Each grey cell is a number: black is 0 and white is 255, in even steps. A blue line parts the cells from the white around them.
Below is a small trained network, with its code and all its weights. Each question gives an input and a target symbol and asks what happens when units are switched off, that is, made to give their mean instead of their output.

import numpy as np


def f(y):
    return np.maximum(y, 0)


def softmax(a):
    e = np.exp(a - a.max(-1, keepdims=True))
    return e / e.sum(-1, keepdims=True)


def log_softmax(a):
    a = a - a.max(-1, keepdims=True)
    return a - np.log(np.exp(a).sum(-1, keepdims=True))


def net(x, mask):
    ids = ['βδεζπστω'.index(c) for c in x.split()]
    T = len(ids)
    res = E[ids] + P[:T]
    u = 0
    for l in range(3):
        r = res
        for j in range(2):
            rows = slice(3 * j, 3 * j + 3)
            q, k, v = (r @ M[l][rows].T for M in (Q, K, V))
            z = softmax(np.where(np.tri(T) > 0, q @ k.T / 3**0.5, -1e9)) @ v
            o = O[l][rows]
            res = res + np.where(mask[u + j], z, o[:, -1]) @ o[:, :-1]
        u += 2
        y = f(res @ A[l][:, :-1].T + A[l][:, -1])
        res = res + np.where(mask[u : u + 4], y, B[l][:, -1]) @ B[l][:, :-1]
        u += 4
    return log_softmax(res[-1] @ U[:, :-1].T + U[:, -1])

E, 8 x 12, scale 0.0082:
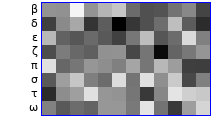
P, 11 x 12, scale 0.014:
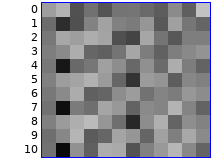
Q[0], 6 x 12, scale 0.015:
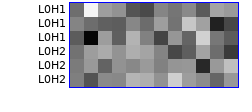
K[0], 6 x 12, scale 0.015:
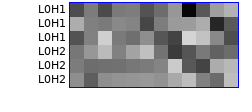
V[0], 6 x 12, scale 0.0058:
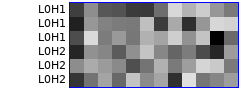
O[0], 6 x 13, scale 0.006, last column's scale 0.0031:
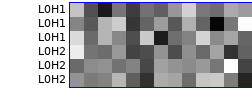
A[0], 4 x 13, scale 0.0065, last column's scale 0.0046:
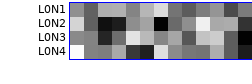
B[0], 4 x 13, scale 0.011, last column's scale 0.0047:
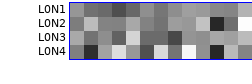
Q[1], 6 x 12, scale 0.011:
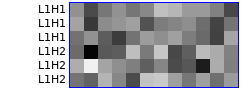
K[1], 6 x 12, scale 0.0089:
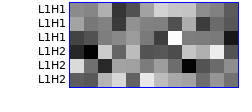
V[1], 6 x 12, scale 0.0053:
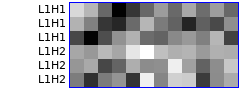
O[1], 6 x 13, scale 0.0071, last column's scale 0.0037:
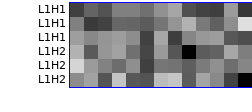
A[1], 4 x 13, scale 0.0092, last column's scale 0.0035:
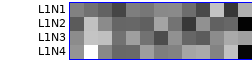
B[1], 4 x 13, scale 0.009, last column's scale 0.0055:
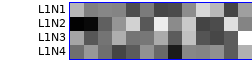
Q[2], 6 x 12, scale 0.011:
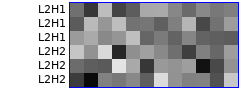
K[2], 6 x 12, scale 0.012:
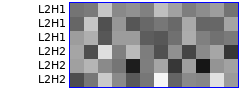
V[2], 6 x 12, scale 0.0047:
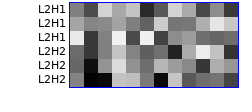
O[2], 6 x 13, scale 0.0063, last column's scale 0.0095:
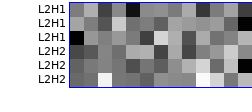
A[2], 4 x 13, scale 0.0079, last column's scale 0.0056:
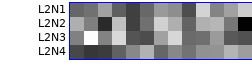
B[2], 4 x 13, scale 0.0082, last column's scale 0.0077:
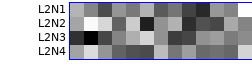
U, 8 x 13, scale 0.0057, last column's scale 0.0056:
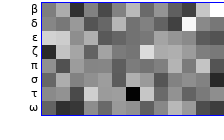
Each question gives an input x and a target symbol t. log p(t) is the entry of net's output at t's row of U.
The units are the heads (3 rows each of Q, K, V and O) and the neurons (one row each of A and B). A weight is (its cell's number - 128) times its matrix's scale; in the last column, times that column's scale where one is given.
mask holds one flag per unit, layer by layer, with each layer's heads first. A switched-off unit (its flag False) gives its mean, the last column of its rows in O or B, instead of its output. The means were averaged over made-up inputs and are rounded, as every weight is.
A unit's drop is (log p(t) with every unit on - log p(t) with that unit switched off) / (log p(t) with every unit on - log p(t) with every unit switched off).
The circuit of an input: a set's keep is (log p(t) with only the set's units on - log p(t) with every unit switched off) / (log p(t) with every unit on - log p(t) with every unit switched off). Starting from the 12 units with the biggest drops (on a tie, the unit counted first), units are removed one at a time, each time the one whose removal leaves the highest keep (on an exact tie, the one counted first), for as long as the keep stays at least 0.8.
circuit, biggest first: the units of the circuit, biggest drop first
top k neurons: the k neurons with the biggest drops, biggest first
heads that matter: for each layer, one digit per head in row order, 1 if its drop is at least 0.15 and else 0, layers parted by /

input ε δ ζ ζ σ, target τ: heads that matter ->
10 / 01 / 00
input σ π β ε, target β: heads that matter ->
10 / 00 / 11
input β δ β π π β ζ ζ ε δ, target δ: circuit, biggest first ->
L2N1, L2H2, L0N2
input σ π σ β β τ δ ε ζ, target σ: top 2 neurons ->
L1N4, L0N2
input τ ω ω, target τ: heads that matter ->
01 / 00 / 11
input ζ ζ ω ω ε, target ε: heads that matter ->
10 / 11 / 11
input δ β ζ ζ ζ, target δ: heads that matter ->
10 / 00 / 01
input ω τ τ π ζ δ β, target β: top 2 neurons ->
L0N4, L0N2
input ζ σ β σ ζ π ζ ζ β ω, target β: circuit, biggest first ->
L0H1, L2H2
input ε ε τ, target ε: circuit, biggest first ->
L0H2, L1H1, L2H2, L1N3
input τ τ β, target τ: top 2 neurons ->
L1N4, L1N3
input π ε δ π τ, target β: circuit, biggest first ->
L2N4, L1H1, L2H2
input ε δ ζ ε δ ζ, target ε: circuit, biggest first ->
L1H1, L2H2, L1H2, L1N3
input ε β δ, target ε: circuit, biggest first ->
L0H2, L2H2, L1H2, L1H1
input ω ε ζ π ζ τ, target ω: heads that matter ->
10 / 01 / 01
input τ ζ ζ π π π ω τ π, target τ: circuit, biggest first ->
L2H2, L1N4, L2H1
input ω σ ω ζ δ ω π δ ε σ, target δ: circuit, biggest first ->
L2H2, L2N1, L0N2
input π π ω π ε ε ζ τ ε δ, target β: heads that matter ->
01 / 10 / 01
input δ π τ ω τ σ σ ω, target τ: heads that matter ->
10 / 01 / 00
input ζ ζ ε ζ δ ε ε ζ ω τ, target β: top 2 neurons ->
L0N2, L1N1
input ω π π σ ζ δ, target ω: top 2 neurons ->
L2N3, L0N3
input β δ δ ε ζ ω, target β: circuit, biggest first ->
L2H1, L1N3
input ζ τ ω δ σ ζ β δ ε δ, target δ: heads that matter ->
00 / 00 / 01
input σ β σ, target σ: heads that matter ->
10 / 10 / 11
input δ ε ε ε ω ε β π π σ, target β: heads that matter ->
00 / 01 / 01
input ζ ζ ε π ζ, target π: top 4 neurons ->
L0N3, L0N2, L1N3, L2N1
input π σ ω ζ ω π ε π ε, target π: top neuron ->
L0N2
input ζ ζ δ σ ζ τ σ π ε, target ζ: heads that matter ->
11 / 11 / 00
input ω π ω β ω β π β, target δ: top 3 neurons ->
L2N1, L0N2, L0N1
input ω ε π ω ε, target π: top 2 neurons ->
L0N3, L0N2
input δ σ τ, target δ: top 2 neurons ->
L0N2, L1N4
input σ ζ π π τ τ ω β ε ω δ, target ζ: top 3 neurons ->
L0N2, L1N3, L2N4
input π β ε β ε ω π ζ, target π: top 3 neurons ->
L0N3, L0N2, L1N3
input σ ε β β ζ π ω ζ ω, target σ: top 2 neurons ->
L1N4, L0N2
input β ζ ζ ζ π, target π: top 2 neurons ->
L0N3, L0N2
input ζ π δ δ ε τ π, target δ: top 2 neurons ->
L2N1, L1N3
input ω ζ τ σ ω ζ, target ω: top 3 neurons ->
L2N3, L0N2, L0N3
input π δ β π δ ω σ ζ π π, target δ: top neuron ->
L2N1
